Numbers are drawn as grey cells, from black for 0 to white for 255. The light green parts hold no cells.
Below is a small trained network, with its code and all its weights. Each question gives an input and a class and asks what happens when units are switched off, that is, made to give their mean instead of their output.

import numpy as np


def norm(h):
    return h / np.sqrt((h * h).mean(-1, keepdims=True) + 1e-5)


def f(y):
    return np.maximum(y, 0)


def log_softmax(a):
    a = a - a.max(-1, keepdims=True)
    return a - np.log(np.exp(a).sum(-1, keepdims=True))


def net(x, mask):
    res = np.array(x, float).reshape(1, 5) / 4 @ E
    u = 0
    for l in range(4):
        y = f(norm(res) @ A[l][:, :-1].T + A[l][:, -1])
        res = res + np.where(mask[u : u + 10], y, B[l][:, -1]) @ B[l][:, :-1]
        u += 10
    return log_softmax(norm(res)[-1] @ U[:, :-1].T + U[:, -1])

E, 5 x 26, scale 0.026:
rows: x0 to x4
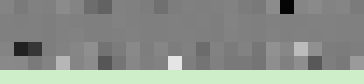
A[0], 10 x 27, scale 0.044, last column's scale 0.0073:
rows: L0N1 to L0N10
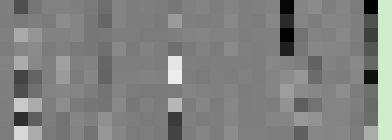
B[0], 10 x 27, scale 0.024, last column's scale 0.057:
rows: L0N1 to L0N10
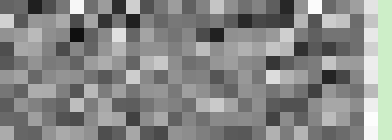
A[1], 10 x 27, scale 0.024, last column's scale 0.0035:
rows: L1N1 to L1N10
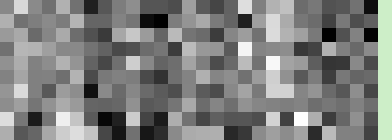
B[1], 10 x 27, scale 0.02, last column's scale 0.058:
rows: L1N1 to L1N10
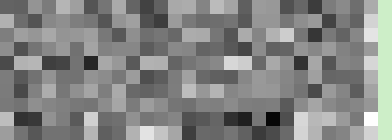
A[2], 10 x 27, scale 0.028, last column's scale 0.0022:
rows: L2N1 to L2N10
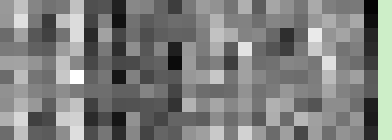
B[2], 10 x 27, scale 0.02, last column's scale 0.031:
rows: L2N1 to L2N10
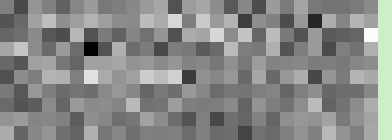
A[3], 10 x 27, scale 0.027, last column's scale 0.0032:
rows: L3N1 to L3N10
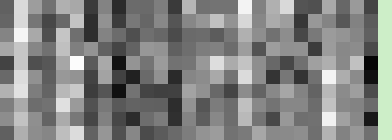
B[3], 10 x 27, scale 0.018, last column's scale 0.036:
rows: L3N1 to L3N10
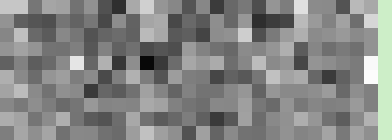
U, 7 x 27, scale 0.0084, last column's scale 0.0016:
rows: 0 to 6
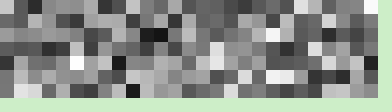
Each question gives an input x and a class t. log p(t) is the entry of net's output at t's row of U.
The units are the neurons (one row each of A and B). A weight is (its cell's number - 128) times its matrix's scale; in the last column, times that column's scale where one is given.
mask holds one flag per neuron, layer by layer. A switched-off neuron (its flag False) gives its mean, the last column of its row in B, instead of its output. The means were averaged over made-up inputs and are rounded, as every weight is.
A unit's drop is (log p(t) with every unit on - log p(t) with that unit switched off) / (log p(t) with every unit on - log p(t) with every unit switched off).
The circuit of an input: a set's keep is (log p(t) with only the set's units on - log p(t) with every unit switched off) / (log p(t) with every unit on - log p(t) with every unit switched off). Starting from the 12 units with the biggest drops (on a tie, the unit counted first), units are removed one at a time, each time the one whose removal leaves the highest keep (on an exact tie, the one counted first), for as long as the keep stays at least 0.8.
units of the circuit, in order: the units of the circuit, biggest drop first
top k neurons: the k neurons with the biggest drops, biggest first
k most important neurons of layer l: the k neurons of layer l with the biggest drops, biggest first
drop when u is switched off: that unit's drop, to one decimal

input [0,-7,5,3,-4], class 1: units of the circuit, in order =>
L0N9
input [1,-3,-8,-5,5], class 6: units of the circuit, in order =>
L0N1, L0N3
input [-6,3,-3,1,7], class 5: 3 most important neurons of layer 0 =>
L0N6, L0N1, L0N9
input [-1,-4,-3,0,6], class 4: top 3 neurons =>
L0N5, L0N3, L0N8
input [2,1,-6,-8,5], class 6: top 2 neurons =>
L0N3, L0N1
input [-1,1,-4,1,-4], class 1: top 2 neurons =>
L0N9, L0N1
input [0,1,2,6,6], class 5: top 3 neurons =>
L0N6, L1N3, L0N10
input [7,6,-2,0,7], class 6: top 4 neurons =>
L0N5, L0N10, L0N3, L0N2
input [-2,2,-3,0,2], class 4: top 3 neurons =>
L0N3, L0N5, L0N8
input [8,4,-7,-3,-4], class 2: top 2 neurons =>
L0N3, L0N4
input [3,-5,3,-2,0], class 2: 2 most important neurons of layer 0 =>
L0N3, L0N4
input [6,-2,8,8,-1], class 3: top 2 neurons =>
L0N1, L0N9
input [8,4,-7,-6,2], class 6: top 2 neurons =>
L0N3, L0N2
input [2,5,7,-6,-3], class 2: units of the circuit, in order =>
L0N3
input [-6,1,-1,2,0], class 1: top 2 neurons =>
L0N10, L0N1
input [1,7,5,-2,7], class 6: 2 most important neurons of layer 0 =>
L0N1, L0N5
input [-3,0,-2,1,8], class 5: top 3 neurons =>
L0N6, L0N1, L0N9
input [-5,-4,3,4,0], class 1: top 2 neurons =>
L0N9, L0N10
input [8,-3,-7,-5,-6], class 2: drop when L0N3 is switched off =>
0.8
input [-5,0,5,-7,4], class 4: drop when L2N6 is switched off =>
0.0
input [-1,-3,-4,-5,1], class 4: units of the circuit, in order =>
L0N8
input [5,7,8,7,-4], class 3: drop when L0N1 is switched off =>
1.2
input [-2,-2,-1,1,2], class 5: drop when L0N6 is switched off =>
0.1
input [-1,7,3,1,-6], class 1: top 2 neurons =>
L0N9, L0N1
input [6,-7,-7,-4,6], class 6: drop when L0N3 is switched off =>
0.6
